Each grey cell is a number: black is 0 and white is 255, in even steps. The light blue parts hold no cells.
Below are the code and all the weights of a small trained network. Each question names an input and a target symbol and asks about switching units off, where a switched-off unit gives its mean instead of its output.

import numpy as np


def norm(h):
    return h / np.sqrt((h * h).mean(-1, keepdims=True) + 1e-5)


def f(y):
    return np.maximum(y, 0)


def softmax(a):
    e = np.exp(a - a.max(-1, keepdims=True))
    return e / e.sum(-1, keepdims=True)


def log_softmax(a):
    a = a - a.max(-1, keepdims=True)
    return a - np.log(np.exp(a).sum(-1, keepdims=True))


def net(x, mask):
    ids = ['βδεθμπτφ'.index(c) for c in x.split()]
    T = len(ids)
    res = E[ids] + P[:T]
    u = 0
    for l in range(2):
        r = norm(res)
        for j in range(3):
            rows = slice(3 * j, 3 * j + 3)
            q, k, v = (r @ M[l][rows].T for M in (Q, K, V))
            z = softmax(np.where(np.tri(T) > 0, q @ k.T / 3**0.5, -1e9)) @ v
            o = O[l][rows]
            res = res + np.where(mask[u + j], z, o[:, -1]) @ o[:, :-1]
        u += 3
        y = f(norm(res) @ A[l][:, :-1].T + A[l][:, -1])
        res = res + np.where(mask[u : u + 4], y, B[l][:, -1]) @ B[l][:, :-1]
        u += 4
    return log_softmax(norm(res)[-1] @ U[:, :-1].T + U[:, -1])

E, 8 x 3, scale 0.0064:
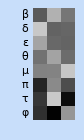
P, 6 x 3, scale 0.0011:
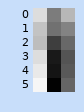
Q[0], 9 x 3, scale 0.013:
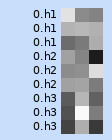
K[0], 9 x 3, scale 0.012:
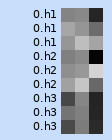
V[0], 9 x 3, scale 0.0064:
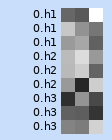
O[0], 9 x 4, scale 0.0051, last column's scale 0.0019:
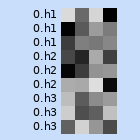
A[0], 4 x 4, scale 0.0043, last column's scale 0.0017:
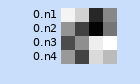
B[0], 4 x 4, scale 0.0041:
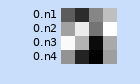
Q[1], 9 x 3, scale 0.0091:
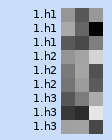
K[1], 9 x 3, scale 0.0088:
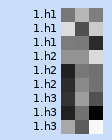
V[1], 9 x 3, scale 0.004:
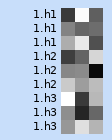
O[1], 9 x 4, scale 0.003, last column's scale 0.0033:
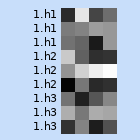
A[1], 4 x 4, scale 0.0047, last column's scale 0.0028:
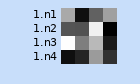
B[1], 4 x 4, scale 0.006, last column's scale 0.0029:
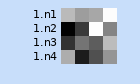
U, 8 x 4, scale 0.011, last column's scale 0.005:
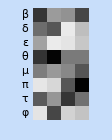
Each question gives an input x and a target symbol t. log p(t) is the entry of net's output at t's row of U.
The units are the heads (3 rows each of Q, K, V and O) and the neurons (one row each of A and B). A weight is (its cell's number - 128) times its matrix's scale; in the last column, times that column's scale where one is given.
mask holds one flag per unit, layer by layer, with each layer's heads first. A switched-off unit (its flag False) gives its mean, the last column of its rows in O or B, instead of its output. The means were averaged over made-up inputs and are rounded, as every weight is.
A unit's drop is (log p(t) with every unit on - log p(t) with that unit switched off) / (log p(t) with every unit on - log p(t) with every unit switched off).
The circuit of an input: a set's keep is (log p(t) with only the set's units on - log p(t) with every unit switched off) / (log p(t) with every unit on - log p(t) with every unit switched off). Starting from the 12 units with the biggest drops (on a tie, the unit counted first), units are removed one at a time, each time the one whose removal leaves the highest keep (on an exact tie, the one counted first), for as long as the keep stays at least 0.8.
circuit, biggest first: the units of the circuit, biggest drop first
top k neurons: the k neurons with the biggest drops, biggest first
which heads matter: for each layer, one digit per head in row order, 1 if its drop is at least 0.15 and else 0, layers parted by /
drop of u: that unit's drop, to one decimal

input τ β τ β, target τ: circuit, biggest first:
[0.h2]
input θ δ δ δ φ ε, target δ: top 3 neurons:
[0.n3 1.n3 0.n4]
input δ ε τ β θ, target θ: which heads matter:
110 / 000
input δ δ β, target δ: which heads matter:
010 / 001
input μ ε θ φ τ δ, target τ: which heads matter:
001 / 000
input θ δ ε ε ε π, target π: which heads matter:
011 / 000
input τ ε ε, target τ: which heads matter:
110 / 000
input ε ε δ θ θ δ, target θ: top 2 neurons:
[1.n4 0.n3]
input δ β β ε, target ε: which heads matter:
111 / 011
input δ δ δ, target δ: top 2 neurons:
[0.n2 1.n2]
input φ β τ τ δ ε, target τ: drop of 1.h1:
-0.1
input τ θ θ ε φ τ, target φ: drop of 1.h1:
0.2
